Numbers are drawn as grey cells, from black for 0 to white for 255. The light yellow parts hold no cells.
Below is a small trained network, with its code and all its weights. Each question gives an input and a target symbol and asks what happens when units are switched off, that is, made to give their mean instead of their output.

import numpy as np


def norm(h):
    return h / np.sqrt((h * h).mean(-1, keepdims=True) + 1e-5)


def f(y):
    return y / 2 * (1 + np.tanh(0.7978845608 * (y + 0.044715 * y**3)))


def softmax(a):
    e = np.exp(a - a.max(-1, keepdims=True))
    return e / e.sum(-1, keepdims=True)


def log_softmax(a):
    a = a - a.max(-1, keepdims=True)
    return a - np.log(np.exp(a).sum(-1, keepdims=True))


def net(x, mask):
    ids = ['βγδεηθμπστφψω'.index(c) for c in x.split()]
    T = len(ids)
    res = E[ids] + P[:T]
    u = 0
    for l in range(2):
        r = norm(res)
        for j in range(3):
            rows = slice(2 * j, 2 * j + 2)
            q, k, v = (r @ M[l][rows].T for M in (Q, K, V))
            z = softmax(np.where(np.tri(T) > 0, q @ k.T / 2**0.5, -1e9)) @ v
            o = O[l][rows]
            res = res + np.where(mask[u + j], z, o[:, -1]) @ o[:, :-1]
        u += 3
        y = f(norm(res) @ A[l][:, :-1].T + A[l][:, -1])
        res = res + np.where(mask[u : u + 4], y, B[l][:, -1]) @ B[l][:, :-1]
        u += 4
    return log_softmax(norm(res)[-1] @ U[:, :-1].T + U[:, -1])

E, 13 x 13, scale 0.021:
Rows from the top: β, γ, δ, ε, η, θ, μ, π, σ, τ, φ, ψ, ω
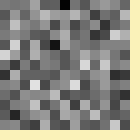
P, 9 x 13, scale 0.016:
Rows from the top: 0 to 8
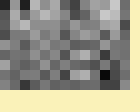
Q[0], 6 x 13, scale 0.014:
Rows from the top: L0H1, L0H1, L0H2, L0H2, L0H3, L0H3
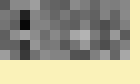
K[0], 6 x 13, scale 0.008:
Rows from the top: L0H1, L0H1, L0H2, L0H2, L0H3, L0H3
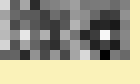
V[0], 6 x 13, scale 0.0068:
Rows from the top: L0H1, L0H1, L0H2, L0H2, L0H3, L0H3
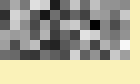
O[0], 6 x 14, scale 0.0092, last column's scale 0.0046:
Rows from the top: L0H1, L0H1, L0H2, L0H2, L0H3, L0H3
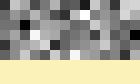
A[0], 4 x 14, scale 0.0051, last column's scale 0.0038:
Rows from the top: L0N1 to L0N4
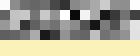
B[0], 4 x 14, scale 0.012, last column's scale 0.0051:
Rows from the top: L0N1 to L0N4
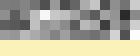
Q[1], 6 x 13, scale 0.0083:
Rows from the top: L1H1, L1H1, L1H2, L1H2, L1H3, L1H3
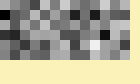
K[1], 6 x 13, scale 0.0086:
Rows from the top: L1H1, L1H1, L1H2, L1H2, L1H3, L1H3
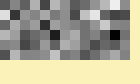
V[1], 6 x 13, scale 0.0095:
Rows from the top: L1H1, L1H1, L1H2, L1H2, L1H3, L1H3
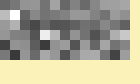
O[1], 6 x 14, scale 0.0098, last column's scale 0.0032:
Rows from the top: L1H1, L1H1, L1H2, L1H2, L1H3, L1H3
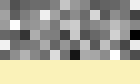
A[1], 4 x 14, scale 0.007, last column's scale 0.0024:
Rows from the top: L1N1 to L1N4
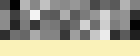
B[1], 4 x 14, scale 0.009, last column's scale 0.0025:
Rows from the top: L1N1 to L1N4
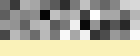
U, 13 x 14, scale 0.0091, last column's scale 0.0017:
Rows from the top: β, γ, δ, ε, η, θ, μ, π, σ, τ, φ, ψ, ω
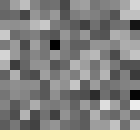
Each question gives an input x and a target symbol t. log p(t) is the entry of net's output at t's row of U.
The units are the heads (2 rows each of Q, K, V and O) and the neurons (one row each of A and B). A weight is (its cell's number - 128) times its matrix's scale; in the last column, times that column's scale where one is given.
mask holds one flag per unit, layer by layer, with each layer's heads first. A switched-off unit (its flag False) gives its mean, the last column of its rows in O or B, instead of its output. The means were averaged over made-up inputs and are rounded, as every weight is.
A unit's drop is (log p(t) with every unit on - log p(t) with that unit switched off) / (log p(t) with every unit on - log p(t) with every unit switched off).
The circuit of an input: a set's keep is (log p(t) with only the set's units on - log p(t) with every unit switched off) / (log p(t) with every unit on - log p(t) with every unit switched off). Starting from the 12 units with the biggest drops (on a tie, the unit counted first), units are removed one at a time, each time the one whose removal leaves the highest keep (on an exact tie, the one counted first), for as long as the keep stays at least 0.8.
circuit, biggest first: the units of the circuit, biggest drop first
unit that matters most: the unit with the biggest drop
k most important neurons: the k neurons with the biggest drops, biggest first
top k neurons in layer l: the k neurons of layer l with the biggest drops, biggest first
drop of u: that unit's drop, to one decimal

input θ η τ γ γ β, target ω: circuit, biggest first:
L0H2
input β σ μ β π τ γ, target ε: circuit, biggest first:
L0H1; L0H3
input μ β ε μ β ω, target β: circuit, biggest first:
L0H2; L0H3
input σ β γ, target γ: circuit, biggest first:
L0N4; L1H2
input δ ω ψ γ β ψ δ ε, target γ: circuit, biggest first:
L0H2; L0N2; L1H2
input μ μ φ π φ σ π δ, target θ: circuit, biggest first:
L1H2; L0H2
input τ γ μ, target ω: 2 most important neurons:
L0N3; L0N4
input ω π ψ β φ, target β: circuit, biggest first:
L0H2; L0H1
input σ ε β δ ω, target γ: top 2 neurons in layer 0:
L0N3; L0N2
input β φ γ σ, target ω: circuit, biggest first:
L0H2; L0N4; L1H3
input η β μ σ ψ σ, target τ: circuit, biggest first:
L1H1; L1H2
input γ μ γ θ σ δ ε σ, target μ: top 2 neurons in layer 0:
L0N4; L0N1
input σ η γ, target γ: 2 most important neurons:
L0N4; L1N1
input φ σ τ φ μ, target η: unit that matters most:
L0H3
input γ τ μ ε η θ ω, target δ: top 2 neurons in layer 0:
L0N3; L0N4
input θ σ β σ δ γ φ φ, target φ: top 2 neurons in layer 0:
L0N2; L0N4
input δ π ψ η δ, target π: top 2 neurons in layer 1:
L1N4; L1N3
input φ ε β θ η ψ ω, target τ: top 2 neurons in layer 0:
L0N3; L0N1
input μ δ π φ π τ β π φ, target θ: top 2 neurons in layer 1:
L1N4; L1N2
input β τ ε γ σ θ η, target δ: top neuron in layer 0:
L0N3
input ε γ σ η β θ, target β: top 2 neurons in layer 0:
L0N3; L0N4
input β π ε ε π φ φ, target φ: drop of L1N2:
0.2
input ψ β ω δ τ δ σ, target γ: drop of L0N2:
0.3
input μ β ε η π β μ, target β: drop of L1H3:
0.2
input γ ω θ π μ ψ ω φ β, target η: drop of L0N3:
-0.1
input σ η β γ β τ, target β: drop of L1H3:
0.2
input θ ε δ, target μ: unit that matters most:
L0N2
